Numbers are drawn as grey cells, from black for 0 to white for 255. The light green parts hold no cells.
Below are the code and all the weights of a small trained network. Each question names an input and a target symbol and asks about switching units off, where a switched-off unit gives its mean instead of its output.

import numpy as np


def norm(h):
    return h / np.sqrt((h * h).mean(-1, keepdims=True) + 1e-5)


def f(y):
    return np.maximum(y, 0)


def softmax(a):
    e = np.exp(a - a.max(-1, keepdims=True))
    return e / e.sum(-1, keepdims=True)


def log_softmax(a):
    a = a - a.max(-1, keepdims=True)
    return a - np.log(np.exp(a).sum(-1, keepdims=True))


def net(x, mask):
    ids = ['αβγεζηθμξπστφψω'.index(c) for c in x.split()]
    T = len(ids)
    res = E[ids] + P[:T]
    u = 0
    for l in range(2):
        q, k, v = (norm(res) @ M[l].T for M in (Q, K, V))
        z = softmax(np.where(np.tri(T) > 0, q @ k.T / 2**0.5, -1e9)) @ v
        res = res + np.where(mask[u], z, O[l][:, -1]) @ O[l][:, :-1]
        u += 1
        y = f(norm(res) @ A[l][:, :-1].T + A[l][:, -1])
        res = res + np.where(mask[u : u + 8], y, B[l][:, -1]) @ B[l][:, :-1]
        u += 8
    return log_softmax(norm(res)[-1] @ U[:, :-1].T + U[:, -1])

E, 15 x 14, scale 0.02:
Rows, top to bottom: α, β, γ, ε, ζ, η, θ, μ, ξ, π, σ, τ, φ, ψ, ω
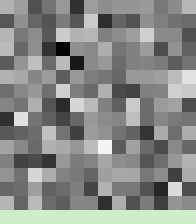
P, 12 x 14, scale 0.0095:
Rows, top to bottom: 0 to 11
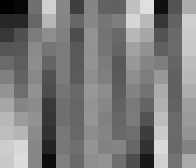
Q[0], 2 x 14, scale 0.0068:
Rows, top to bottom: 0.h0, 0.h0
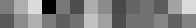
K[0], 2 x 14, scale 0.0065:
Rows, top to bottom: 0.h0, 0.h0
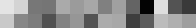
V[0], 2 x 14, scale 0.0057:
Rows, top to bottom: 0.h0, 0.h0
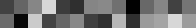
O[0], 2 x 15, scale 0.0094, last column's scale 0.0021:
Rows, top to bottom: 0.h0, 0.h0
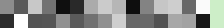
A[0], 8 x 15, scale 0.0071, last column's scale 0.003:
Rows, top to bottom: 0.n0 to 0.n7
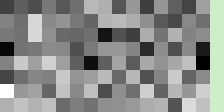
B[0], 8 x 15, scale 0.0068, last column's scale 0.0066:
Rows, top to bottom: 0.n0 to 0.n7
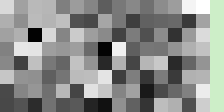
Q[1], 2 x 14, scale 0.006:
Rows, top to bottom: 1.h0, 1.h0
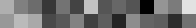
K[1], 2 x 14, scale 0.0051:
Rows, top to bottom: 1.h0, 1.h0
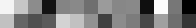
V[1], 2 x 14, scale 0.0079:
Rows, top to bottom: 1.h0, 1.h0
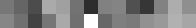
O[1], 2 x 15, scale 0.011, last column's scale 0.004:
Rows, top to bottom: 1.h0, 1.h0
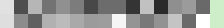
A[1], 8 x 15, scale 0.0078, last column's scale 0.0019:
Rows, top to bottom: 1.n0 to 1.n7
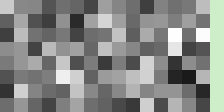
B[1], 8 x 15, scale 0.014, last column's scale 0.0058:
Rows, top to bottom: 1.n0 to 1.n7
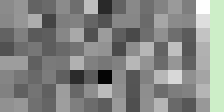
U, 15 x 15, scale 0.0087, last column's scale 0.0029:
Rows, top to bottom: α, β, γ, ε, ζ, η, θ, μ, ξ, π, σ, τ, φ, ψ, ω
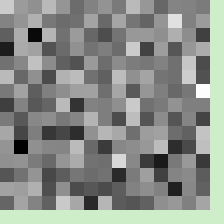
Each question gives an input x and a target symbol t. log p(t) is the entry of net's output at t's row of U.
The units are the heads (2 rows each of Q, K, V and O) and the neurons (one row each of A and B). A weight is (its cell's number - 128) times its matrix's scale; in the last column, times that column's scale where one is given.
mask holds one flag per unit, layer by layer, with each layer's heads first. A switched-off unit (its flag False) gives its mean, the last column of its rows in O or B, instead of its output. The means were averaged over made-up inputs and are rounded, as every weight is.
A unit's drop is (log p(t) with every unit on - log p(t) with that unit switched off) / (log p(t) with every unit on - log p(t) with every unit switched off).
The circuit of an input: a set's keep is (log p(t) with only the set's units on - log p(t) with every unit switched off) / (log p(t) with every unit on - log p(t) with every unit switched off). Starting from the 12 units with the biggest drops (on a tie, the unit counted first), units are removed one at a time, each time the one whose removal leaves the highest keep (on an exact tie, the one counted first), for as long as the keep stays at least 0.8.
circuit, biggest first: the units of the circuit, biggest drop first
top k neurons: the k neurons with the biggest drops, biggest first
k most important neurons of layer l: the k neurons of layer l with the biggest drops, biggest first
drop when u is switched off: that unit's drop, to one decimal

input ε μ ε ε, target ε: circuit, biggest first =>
1.h0
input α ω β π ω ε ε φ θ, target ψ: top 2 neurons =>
0.n7, 0.n1
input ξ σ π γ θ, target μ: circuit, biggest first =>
1.h0, 0.n0, 1.n3
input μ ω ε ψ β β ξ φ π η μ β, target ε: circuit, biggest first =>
1.h0, 0.h0
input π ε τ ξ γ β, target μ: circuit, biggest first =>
0.h0, 1.h0, 1.n6, 0.n2
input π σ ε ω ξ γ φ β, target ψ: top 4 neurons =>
0.n7, 0.n1, 0.n6, 1.n7
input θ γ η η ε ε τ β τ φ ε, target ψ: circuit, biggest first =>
1.h0, 0.n7, 0.n1, 0.h0
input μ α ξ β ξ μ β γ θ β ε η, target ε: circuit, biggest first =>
1.h0, 0.n6
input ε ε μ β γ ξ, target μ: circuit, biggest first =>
0.h0, 1.n6, 1.h0, 0.n2
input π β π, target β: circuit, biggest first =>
0.h0, 0.n3
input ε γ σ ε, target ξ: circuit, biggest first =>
0.h0, 1.h0
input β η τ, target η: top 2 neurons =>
0.n6, 0.n7
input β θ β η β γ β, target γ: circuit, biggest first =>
1.n5, 0.h0
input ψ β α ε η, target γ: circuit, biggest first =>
0.n7
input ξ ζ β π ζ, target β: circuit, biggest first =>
0.h0, 1.n1
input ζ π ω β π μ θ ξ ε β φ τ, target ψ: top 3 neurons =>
0.n7, 0.n1, 1.n7
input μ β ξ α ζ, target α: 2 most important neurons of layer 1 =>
1.n4, 1.n1
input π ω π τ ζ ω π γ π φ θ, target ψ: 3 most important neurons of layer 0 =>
0.n6, 0.n7, 0.n1
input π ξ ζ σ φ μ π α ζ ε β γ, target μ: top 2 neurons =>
0.n6, 1.n5
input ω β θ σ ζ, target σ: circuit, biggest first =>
0.h0
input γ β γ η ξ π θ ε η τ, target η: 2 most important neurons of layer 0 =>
0.n7, 0.n6
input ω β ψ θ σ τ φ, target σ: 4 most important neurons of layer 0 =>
0.n7, 0.n6, 0.n0, 0.n5
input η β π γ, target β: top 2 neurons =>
1.n5, 1.n1
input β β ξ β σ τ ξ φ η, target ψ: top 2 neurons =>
0.n7, 0.n1
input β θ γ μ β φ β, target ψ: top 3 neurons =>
0.n7, 0.n1, 1.n7
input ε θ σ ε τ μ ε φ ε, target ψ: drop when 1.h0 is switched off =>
0.7
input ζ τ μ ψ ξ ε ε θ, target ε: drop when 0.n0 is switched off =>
0.0
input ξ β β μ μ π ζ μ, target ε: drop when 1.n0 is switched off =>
0.1
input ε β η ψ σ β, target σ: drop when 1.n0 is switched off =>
0.1
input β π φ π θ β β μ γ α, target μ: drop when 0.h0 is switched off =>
0.3
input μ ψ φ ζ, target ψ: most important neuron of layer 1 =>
1.n3
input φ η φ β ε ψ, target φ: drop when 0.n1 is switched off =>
0.2
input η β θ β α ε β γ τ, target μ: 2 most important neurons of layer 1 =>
1.n5, 1.n3
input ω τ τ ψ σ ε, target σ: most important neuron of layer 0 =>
0.n5
